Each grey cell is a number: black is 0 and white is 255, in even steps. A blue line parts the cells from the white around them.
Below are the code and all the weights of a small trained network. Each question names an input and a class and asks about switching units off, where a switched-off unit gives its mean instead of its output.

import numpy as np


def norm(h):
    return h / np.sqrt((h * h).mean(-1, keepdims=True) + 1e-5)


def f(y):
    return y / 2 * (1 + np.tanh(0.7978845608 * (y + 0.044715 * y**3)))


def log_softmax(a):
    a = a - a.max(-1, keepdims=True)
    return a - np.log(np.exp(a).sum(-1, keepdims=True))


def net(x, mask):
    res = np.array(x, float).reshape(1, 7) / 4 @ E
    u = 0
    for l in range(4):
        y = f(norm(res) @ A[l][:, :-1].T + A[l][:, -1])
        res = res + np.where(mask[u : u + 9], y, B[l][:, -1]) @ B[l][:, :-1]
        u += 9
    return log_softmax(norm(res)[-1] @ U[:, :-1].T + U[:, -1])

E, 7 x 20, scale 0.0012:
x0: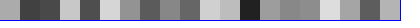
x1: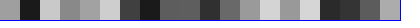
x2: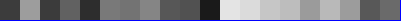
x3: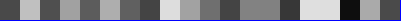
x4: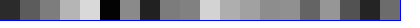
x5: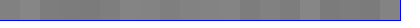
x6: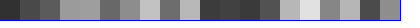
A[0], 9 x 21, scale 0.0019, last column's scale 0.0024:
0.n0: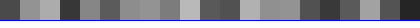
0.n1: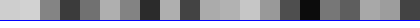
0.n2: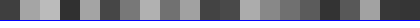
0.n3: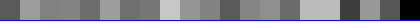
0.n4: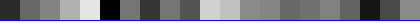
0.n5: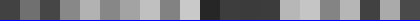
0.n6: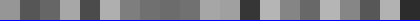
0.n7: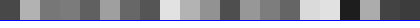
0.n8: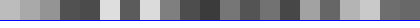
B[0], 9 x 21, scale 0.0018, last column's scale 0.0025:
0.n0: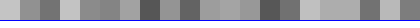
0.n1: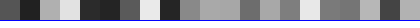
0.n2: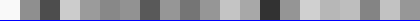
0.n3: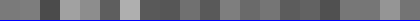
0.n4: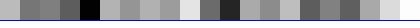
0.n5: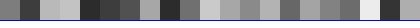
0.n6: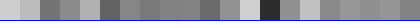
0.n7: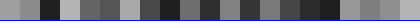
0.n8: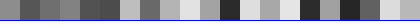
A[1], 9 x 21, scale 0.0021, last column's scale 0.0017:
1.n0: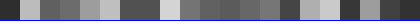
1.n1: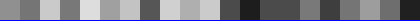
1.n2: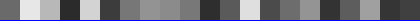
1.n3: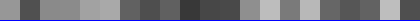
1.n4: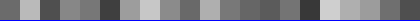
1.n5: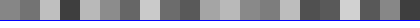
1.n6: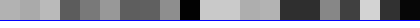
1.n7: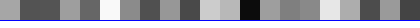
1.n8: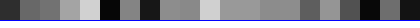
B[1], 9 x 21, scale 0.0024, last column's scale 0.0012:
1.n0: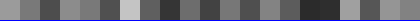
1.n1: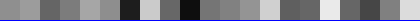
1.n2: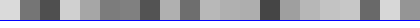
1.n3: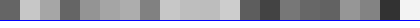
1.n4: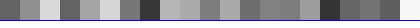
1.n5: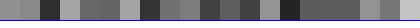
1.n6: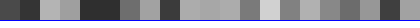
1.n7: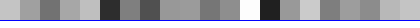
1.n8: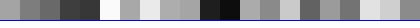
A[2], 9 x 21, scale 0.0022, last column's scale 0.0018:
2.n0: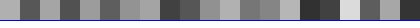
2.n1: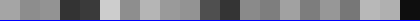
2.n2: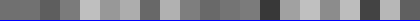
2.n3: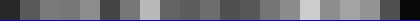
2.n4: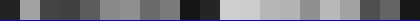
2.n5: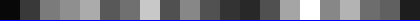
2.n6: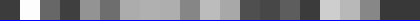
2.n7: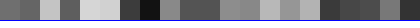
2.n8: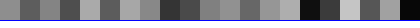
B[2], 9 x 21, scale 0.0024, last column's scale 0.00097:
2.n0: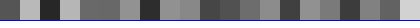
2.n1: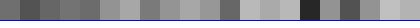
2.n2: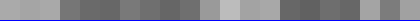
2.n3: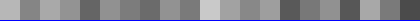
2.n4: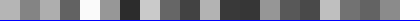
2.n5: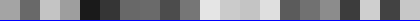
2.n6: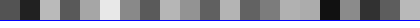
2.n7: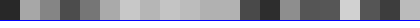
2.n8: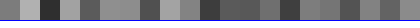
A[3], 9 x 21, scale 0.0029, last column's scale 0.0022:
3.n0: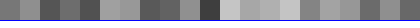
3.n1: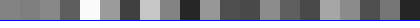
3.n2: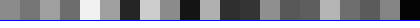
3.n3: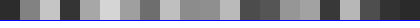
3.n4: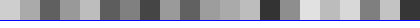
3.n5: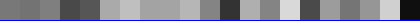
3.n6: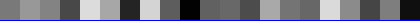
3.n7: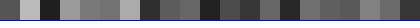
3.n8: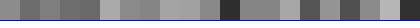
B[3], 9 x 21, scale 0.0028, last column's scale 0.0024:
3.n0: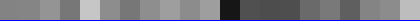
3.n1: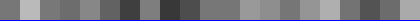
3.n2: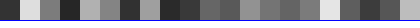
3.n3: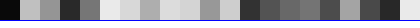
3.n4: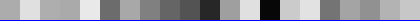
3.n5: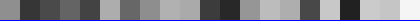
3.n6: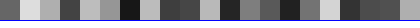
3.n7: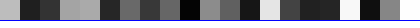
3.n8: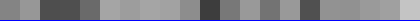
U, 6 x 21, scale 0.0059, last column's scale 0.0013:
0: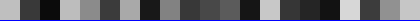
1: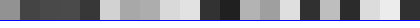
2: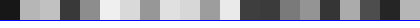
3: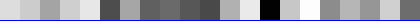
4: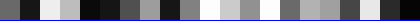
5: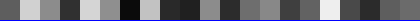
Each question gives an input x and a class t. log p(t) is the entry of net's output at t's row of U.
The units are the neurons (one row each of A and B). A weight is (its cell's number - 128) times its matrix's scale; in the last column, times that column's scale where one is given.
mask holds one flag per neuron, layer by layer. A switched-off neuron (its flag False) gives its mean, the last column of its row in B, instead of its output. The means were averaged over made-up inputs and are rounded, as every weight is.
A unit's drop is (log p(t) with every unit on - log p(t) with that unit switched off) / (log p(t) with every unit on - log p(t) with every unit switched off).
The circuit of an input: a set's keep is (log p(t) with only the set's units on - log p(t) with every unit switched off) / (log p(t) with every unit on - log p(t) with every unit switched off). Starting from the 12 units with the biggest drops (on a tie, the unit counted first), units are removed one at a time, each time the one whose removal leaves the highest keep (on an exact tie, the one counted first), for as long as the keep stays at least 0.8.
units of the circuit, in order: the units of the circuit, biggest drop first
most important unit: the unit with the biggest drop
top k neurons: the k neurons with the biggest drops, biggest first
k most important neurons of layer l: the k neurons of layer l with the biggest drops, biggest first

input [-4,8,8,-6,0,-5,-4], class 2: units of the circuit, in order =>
2.n7
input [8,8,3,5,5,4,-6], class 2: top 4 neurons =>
2.n7, 1.n3, 0.n2, 1.n2
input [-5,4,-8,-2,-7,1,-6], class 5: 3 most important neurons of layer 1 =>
1.n1, 1.n8, 1.n7
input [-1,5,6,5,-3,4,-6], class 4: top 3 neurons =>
1.n6, 1.n4, 0.n1
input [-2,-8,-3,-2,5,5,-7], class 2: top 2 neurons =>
2.n6, 1.n4
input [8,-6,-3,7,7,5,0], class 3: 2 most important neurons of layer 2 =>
2.n0, 2.n8
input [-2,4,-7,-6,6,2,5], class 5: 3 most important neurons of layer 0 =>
0.n8, 0.n7, 0.n1
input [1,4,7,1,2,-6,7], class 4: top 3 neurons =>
2.n5, 0.n5, 1.n1
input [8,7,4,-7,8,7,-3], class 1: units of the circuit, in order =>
1.n8, 3.n7
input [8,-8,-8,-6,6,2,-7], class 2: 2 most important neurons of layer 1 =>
1.n4, 1.n2
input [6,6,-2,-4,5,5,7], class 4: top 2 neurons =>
2.n5, 1.n4
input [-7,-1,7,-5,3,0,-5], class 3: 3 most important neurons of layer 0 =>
0.n2, 0.n0, 0.n4
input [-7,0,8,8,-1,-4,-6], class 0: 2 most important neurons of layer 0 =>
0.n7, 0.n3
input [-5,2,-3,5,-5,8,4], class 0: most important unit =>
0.n4
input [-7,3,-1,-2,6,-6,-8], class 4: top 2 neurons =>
1.n6, 0.n1
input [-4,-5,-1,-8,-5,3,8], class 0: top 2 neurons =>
2.n0, 1.n5
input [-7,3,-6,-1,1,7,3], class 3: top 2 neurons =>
1.n2, 3.n4
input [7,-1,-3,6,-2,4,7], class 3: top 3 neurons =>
1.n7, 0.n1, 3.n4
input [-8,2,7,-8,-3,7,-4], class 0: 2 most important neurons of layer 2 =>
2.n0, 2.n8
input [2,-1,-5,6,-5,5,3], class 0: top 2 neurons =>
0.n4, 0.n7
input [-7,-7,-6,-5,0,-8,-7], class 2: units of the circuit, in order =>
2.n6
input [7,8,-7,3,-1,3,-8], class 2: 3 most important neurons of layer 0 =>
0.n5, 0.n2, 0.n4
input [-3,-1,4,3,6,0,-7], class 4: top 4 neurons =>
0.n1, 1.n6, 0.n8, 2.n1
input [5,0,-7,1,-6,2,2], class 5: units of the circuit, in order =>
1.n1, 3.n2
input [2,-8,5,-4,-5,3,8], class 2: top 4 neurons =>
2.n6, 1.n4, 0.n1, 0.n4
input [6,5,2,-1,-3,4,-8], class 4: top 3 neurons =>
1.n6, 0.n1, 0.n2
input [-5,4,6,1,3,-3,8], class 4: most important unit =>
2.n5
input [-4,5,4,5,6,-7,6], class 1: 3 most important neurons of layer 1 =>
1.n8, 1.n4, 1.n6
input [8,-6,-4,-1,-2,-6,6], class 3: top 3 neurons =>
1.n7, 1.n3, 3.n4
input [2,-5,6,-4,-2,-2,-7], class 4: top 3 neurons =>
1.n6, 0.n1, 1.n3
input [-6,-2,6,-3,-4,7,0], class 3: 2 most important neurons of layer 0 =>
0.n4, 0.n2
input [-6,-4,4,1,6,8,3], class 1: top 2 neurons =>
1.n8, 3.n5
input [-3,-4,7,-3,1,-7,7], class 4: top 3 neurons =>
2.n5, 0.n5, 1.n1
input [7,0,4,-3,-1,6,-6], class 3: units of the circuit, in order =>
1.n7
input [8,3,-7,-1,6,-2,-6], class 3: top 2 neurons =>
1.n7, 0.n8
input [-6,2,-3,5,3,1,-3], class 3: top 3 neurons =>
1.n2, 3.n4, 0.n2
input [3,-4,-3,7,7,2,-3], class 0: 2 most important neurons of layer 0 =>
0.n7, 0.n8
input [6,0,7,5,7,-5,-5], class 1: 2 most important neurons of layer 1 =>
1.n8, 1.n1
